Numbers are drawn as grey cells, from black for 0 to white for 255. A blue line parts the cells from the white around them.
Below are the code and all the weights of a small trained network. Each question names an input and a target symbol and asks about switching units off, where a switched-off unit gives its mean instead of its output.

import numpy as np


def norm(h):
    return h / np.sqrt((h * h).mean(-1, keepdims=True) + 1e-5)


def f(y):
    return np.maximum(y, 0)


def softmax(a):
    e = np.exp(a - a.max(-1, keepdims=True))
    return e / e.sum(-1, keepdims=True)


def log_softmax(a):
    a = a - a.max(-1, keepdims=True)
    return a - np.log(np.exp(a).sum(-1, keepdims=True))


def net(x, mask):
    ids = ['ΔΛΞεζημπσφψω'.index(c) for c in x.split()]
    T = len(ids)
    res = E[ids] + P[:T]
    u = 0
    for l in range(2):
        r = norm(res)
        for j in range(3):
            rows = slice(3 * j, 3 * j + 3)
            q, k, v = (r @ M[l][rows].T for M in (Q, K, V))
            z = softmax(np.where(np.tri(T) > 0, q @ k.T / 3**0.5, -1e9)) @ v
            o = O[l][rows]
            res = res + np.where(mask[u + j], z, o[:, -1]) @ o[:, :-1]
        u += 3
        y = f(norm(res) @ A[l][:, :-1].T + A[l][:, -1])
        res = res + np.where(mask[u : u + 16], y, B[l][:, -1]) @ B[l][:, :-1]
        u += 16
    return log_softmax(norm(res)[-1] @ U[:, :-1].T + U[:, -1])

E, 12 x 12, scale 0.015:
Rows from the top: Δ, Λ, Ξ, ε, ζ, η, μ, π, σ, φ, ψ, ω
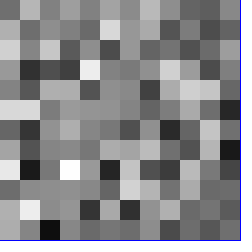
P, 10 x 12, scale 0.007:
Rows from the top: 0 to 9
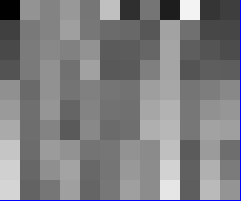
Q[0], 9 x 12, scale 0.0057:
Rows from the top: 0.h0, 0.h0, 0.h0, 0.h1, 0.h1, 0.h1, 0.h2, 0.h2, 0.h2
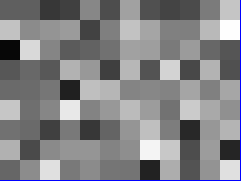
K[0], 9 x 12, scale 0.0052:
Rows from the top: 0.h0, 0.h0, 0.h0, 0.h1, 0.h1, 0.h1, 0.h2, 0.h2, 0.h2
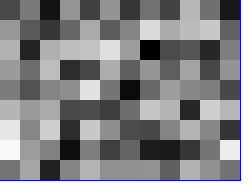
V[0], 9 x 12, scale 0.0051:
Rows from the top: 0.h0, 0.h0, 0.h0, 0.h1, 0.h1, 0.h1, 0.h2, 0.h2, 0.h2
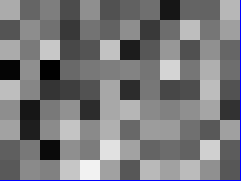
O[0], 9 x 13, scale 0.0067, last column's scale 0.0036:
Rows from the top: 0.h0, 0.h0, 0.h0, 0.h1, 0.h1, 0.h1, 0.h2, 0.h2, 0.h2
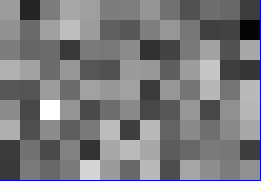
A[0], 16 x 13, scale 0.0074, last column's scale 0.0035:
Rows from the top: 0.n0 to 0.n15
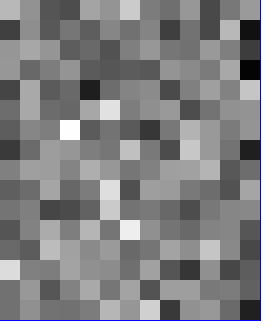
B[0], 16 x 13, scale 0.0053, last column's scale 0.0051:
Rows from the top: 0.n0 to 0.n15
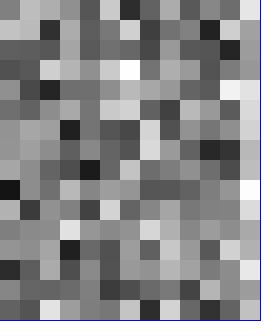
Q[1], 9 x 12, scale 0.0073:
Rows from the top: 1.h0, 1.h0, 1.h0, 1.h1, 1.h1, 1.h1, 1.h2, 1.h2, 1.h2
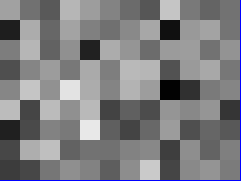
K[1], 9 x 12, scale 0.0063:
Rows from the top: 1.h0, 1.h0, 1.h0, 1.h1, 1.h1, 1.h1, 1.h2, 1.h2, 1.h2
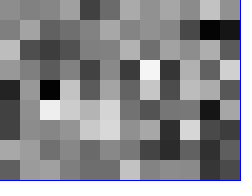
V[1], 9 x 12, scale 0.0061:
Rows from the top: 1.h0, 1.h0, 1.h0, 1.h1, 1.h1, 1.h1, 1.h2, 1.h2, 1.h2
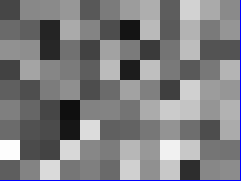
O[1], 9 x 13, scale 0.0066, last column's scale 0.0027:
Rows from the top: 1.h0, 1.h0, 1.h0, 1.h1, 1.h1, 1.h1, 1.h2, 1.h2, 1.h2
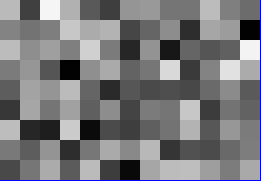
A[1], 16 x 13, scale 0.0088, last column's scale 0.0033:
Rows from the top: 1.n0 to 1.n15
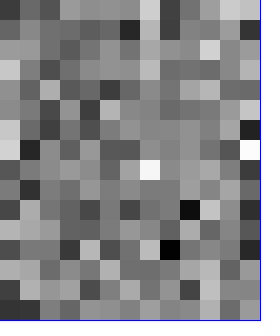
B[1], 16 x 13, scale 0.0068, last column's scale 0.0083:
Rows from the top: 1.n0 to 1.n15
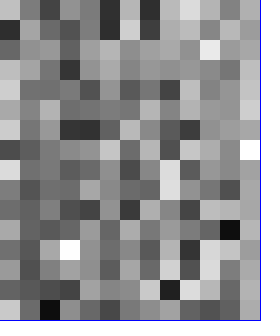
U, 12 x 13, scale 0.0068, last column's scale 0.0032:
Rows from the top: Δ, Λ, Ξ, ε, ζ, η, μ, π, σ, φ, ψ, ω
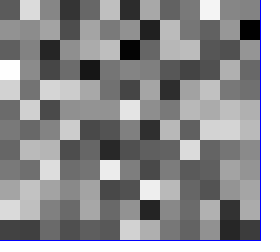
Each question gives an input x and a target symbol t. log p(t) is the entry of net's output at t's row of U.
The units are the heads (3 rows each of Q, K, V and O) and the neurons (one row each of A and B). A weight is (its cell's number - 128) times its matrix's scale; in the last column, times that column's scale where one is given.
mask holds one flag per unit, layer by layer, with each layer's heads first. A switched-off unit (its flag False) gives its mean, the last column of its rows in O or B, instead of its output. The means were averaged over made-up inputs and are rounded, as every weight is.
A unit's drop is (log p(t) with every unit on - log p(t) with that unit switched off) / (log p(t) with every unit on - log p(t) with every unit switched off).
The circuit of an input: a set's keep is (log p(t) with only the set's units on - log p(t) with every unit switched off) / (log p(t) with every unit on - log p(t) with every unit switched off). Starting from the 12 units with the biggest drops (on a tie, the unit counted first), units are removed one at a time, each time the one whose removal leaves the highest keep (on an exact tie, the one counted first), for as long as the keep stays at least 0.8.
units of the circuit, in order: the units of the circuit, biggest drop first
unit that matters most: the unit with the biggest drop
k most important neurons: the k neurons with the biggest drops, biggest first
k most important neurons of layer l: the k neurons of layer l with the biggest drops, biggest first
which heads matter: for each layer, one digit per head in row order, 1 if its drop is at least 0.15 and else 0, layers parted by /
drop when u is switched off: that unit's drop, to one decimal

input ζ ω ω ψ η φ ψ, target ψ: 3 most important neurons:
(1.n11, 1.n7, 1.n13)
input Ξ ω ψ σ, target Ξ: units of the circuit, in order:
(0.h1, 1.h0, 1.n9)
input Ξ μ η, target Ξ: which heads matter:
110 / 000
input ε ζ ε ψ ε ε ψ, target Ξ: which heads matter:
101 / 110
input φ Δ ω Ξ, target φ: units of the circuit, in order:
(0.h0, 0.h1)
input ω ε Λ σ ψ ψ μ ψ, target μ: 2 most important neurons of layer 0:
(0.n5, 0.n12)
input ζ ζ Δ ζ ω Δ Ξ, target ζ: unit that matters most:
0.n2
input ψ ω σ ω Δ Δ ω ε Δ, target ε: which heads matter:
110 / 001
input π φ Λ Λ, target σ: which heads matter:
001 / 000
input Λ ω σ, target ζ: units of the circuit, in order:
(0.n6, 1.n7, 1.h0)
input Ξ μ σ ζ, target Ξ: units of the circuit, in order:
(0.h1, 0.h2, 1.n15)
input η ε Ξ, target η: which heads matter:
001 / 101
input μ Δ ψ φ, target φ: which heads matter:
000 / 000
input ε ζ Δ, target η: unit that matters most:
0.h2
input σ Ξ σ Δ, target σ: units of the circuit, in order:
(0.h2, 0.h0, 1.h2, 1.n15)
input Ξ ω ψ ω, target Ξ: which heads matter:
101 / 100
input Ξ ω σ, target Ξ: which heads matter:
010 / 100
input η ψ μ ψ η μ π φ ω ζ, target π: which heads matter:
000 / 010
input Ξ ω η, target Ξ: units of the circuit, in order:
(0.h0, 0.h1, 1.h0)
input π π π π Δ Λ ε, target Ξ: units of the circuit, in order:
(0.h2, 1.h1)
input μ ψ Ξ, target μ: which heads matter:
000 / 001
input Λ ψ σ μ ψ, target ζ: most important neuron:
(1.n14)
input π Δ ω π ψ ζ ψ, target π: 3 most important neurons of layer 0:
(0.n4, 0.n0, 0.n12)
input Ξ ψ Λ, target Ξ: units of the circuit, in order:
(1.h2, 1.h0, 0.h1)
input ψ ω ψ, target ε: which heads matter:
100 / 001
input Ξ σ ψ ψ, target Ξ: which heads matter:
111 / 101
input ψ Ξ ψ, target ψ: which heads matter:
101 / 001
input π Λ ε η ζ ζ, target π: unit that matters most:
1.h1
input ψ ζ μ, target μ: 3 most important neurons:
(1.n12, 0.n4, 0.n0)
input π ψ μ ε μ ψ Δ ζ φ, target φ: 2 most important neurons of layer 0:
(0.n11, 0.n7)
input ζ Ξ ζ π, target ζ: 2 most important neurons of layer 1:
(1.n7, 1.n4)
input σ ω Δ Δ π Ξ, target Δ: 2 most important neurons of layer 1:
(1.n2, 1.n0)
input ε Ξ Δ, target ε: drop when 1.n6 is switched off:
0.2
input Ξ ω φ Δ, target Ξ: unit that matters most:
0.h0
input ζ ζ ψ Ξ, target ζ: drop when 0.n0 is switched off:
0.1
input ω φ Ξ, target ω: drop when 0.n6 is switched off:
0.1
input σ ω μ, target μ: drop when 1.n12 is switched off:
0.2
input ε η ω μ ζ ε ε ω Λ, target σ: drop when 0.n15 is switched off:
0.2
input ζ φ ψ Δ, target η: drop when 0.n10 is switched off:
0.1
